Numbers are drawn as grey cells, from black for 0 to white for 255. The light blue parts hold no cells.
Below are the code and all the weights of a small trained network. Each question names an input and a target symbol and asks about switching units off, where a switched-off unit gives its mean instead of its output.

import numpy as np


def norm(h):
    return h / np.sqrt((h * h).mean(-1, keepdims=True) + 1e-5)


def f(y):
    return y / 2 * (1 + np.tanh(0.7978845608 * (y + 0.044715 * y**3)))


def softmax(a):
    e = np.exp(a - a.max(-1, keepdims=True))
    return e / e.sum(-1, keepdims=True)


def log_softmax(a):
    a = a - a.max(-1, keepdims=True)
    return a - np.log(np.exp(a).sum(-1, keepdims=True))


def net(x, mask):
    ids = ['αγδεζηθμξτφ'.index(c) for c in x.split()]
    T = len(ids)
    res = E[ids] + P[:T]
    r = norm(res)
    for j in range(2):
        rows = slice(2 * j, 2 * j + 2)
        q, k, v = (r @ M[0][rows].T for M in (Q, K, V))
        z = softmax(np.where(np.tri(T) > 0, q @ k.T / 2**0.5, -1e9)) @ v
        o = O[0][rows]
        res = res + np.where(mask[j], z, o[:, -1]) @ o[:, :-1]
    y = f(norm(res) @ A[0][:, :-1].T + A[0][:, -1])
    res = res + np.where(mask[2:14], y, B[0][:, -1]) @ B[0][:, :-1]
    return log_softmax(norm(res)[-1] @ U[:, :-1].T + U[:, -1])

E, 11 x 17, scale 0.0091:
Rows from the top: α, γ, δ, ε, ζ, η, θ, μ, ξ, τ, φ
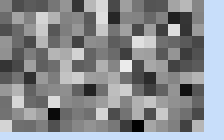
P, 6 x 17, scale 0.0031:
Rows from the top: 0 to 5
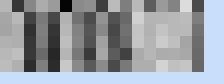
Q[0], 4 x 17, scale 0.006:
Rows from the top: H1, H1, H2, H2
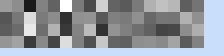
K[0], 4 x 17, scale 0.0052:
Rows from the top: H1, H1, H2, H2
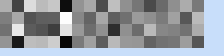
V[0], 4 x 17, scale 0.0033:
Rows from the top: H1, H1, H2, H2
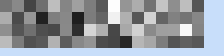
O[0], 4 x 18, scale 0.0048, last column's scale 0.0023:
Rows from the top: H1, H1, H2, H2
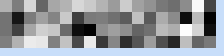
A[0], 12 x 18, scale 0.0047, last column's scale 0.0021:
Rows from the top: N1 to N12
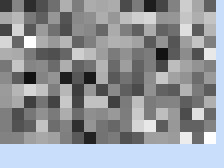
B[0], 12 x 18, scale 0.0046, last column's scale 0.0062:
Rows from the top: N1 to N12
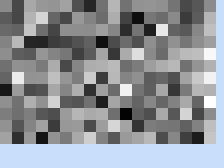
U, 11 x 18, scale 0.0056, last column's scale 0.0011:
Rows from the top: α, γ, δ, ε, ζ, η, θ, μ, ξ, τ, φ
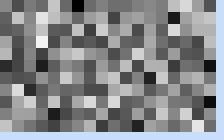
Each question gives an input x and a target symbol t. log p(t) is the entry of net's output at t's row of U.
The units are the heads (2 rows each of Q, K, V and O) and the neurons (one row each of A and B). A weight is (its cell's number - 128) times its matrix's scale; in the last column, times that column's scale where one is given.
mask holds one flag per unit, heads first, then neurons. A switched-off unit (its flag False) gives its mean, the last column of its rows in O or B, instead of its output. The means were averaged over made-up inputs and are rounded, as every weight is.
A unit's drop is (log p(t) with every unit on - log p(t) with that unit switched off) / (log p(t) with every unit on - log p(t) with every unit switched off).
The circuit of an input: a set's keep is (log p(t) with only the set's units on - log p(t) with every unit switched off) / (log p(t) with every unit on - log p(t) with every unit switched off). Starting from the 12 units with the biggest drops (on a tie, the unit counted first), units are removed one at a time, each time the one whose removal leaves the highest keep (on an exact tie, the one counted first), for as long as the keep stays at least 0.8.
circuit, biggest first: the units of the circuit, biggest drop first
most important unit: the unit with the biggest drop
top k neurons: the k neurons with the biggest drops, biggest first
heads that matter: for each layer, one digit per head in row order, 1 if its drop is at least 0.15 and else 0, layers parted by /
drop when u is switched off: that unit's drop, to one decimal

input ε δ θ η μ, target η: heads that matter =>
01
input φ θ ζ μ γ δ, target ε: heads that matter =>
11
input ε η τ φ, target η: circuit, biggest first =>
(H2, N8, N12)
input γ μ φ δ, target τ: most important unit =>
H1
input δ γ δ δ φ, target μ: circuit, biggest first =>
(H2, H1, N7)
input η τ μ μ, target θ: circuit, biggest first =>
(H1, N10)
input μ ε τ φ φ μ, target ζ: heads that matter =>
11
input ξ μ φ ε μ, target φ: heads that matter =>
10
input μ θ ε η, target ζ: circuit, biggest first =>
(H2, H1)
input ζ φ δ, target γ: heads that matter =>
01
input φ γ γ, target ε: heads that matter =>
11
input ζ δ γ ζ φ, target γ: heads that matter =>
01
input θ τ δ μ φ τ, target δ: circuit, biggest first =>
(H1, N2, H2)
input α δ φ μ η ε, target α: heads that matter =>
01
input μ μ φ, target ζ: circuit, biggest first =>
(H2, H1)
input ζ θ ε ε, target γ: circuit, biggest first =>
(H2, N8)
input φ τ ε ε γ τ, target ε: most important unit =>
H1
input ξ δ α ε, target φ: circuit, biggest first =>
(H1, N4, H2)
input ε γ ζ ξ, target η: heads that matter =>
01
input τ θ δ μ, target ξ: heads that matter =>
11
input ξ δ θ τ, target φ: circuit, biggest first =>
(H1, N4)
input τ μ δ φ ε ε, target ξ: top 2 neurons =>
(N7, N12)
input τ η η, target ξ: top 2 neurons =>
(N7, N5)
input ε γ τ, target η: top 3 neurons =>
(N8, N12, N5)
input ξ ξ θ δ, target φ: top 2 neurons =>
(N4, N10)
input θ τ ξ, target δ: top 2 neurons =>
(N2, N7)
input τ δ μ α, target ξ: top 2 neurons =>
(N7, N5)
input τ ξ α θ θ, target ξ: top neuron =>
(N12)
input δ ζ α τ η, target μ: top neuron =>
(N7)
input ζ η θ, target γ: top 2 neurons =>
(N5, N11)
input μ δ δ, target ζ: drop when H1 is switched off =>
0.3
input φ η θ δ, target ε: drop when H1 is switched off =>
0.9
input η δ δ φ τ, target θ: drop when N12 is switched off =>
0.1
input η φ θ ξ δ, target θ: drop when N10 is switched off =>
0.3
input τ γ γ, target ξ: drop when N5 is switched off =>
0.3
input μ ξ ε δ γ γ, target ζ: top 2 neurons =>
(N7, N8)
